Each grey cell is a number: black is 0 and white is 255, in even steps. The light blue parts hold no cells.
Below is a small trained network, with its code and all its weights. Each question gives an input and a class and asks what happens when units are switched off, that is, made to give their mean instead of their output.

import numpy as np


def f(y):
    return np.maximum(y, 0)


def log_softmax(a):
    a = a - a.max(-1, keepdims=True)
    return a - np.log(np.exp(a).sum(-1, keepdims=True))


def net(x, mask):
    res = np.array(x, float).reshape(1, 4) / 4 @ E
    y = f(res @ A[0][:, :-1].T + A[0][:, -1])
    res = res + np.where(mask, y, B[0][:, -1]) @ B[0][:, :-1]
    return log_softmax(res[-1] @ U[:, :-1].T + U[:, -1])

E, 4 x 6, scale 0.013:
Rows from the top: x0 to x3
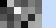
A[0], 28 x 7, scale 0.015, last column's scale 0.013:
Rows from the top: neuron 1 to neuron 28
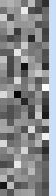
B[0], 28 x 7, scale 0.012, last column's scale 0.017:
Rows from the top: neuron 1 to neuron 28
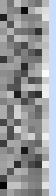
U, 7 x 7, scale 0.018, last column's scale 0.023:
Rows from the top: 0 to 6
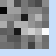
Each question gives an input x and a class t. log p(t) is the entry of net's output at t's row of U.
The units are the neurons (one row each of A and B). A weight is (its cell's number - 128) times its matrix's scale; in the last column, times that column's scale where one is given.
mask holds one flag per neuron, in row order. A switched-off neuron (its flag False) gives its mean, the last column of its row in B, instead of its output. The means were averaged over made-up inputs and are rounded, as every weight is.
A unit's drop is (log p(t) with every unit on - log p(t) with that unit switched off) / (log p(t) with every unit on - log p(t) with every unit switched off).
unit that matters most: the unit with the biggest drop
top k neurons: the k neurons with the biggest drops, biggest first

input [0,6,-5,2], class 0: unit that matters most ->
neuron 24
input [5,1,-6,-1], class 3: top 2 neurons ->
[neuron 3; neuron 19]
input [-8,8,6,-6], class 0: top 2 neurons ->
[neuron 24; neuron 8]
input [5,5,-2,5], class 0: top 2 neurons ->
[neuron 24; neuron 3]
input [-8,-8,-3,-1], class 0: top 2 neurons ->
[neuron 14; neuron 27]
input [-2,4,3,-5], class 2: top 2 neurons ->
[neuron 2; neuron 14]
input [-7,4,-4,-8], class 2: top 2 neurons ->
[neuron 2; neuron 22]
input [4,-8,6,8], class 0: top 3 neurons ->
[neuron 14; neuron 2; neuron 5]
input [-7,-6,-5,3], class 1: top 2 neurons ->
[neuron 3; neuron 21]
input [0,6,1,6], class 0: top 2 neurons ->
[neuron 24; neuron 2]
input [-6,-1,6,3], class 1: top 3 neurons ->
[neuron 3; neuron 21; neuron 9]
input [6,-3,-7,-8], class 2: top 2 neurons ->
[neuron 2; neuron 22]
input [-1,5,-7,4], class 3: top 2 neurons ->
[neuron 19; neuron 14]
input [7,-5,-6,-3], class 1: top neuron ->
[neuron 27]
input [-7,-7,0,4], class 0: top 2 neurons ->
[neuron 14; neuron 27]
